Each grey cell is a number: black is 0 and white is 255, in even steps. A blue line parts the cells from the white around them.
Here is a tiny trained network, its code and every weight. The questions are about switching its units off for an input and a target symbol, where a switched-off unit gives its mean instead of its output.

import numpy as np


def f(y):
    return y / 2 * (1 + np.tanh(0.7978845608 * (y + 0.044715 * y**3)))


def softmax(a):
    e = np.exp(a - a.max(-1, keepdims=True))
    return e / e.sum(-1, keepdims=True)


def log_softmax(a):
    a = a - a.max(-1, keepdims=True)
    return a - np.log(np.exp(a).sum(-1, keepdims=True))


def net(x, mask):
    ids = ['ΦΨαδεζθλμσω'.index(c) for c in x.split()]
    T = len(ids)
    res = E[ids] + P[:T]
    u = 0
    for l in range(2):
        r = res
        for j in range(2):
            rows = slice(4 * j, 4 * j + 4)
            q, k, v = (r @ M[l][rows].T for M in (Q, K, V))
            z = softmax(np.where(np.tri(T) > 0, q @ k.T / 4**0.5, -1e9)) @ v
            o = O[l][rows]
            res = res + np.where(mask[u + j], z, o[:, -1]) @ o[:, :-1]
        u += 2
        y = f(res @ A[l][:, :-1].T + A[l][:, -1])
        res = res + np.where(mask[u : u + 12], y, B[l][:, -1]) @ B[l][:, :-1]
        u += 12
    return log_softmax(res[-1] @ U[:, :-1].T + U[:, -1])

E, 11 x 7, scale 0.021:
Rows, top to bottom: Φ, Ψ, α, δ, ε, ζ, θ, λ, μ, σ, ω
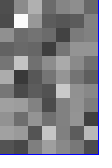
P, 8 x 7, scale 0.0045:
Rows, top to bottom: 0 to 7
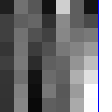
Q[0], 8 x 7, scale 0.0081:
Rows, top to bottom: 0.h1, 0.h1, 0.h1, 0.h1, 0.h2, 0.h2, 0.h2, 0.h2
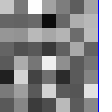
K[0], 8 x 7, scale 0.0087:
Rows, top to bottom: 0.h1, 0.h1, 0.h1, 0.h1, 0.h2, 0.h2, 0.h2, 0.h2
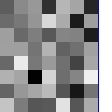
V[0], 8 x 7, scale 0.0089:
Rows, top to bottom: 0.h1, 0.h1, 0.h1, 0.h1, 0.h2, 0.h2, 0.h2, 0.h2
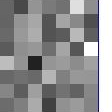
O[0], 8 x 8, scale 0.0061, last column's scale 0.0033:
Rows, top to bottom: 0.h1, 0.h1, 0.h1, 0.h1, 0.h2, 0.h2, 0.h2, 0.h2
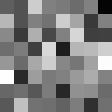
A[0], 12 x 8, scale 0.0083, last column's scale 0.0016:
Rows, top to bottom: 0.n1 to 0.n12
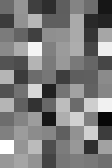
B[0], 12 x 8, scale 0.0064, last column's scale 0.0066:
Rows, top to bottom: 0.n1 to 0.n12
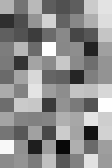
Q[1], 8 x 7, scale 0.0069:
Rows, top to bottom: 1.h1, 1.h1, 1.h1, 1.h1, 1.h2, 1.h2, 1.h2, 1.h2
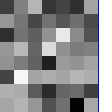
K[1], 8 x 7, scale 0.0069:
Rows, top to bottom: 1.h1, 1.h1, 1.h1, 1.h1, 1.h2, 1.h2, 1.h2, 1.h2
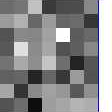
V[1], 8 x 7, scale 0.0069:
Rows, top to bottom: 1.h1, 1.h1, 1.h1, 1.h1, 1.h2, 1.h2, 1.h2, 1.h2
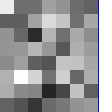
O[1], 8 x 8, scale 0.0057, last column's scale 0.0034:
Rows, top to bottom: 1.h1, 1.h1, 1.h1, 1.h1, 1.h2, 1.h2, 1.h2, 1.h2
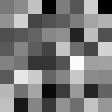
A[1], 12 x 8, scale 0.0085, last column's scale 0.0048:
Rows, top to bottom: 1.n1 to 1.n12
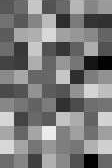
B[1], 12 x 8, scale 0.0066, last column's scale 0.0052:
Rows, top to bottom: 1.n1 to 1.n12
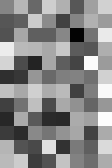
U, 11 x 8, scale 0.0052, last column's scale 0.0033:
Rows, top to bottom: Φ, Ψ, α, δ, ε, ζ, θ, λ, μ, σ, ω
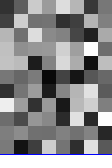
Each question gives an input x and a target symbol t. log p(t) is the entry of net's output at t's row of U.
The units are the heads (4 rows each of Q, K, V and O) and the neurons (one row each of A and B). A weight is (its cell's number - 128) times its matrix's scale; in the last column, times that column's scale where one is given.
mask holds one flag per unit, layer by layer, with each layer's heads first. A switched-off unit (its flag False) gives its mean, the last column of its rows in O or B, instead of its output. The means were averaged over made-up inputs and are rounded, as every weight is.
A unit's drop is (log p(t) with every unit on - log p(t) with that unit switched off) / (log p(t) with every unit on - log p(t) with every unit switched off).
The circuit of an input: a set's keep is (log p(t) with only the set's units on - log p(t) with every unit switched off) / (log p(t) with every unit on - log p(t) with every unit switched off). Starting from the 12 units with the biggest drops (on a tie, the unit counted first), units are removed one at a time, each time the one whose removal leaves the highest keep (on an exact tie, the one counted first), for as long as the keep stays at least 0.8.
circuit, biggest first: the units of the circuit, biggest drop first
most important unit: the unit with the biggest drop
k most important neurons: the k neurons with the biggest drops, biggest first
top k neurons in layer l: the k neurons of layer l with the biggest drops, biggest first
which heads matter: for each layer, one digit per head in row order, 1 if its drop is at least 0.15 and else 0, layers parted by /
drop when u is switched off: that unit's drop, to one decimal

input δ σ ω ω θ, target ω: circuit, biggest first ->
1.h2, 0.h1
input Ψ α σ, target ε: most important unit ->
0.n1
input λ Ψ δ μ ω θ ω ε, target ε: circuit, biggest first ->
1.n12, 0.n7, 0.n1, 0.n2
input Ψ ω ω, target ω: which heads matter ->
10 / 00
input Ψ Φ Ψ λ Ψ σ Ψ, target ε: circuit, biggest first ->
0.h2, 0.n1, 1.h1, 0.n2
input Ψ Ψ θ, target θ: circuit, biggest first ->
0.h1, 1.n9
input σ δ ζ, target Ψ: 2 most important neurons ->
0.n8, 0.n6
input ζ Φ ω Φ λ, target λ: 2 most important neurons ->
1.n11, 0.n9
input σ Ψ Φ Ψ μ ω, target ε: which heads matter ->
01 / 00
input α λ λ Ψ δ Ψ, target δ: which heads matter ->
11 / 01
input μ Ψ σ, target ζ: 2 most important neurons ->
0.n11, 0.n2
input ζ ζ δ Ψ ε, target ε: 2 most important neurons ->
1.n12, 0.n4
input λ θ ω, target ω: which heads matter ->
11 / 00
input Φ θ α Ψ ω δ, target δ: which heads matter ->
10 / 00
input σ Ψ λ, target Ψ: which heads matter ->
11 / 01
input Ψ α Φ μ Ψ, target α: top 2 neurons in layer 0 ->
0.n1, 0.n11
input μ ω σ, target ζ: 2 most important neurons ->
0.n11, 0.n7
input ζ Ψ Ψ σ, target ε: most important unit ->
1.h1
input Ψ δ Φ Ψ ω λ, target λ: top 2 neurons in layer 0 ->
0.n9, 0.n11
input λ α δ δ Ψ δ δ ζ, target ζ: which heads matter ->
00 / 00
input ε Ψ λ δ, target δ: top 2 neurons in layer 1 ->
1.n7, 1.n1
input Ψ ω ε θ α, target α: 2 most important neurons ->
1.n4, 0.n6
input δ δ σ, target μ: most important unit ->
0.h2
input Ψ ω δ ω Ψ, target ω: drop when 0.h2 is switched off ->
0.2
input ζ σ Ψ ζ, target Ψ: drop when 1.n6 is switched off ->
0.0
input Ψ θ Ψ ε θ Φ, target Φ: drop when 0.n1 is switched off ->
0.1
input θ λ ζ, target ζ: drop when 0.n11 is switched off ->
0.1
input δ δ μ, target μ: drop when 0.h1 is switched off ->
0.2
